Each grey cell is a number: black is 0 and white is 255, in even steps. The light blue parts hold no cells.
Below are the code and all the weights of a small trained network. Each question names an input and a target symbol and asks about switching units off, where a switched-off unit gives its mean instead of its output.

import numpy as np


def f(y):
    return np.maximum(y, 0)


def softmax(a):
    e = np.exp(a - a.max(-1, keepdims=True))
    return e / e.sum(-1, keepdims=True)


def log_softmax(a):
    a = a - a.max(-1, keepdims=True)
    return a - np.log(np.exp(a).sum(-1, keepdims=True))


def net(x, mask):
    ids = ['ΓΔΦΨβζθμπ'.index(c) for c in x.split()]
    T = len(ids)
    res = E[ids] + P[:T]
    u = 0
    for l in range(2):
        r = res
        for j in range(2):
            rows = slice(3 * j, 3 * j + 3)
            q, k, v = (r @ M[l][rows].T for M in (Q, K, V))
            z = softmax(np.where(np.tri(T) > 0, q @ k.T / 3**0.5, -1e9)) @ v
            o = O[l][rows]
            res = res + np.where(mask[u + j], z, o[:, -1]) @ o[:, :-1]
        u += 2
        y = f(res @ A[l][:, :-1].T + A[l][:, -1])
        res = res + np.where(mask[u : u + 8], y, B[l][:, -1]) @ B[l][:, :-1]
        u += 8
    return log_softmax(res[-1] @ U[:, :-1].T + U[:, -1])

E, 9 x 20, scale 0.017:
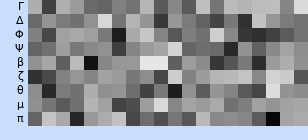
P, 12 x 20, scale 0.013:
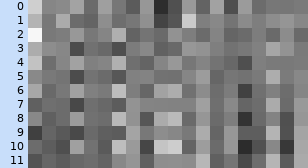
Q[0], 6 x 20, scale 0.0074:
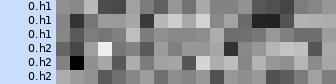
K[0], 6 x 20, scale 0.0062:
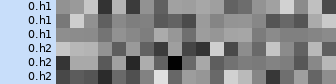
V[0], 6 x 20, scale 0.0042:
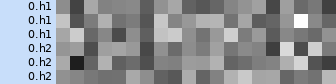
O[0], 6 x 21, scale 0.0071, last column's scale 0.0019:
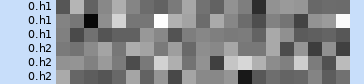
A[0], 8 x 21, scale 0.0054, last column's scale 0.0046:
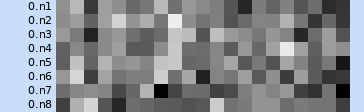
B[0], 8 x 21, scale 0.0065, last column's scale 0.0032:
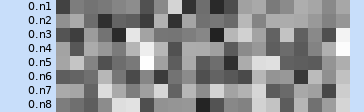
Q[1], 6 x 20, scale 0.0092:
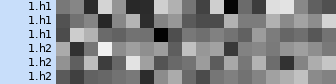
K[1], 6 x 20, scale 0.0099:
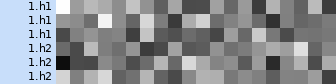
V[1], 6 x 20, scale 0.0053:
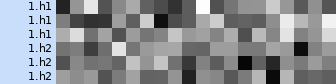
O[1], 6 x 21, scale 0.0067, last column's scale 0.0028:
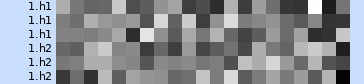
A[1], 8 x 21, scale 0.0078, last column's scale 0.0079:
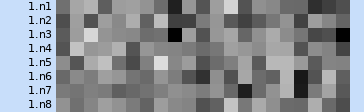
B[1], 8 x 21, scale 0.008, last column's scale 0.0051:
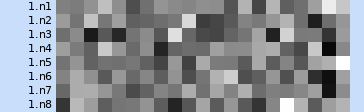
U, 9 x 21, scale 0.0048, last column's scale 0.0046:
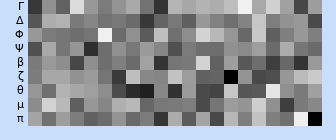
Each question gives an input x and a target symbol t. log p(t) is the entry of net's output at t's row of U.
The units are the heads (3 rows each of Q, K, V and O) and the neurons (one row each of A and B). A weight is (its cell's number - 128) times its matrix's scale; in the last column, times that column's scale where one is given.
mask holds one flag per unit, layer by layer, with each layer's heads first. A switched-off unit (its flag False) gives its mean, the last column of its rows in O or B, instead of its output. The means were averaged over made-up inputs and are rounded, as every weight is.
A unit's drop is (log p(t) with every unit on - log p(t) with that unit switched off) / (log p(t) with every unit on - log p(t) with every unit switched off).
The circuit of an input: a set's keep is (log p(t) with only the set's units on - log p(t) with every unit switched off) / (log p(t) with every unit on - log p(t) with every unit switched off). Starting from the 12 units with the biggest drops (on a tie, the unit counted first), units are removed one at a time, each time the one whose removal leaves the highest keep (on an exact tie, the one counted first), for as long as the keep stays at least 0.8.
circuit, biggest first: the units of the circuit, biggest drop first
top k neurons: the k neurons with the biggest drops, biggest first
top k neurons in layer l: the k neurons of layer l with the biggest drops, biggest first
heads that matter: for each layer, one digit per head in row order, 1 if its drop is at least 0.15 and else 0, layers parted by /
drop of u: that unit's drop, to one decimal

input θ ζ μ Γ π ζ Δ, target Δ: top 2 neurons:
(1.n8; 1.n1)
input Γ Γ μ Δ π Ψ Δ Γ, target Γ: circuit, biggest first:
(1.h2)
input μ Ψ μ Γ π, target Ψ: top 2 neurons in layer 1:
(1.n3; 1.n1)
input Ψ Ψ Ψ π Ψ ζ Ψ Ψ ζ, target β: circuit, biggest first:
(0.h1; 1.h1)
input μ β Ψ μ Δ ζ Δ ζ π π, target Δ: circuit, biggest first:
(1.h2; 1.n8; 1.h1)
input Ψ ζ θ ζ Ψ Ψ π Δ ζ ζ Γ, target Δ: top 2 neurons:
(1.n8; 0.n7)
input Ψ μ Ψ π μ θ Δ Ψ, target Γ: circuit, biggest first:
(0.h1; 1.h2; 0.n8)
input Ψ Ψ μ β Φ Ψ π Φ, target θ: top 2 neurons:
(0.n4; 0.n8)
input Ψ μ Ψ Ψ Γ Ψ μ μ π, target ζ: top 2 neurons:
(1.n1; 0.n3)
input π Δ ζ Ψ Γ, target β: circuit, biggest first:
(0.h1; 1.h1; 1.h2; 0.h2)
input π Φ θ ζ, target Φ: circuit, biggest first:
(1.h1; 0.h2)
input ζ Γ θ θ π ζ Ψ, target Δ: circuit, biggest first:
(1.n8; 1.h1; 0.h1; 0.h2)
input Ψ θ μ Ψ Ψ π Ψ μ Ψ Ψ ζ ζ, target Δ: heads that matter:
01 / 10
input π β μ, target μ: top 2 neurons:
(0.n7; 0.n8)
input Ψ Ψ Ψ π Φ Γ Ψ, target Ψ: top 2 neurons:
(1.n3; 0.n7)
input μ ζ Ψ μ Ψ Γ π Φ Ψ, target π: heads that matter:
10 / 11
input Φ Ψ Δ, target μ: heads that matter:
10 / 00
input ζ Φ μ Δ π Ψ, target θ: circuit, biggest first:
(0.h1)
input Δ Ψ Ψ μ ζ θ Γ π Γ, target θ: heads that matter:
11 / 00
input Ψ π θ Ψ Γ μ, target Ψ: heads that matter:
11 / 10
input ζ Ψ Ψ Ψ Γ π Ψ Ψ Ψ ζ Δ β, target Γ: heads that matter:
10 / 01
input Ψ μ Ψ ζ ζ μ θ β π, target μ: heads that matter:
00 / 10
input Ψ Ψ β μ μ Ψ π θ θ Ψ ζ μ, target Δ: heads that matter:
01 / 10
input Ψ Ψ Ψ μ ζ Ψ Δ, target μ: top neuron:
(0.n5)
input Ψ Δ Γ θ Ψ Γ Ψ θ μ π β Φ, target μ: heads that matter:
10 / 11
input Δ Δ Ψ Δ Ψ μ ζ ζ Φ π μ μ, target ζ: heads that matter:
11 / 11
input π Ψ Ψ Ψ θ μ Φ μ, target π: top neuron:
(0.n7)
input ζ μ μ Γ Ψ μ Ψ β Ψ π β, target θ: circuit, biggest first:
(0.h1; 1.h2)
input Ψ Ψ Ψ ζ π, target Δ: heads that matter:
00 / 11
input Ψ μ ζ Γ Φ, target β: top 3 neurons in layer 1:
(1.n6; 1.n5; 1.n1)
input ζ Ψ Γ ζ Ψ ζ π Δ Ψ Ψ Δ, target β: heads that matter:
10 / 11
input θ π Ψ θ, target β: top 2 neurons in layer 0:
(0.n7; 0.n4)
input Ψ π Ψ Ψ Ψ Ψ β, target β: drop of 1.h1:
0.5
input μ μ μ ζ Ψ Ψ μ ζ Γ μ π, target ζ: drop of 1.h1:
0.2
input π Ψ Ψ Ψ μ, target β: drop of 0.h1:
1.2
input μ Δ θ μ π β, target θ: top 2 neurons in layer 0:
(0.n4; 0.n8)
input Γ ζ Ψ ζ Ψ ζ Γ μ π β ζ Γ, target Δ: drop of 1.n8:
1.0
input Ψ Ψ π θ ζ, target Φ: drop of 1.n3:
0.0
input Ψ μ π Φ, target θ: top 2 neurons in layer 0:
(0.n8; 0.n4)
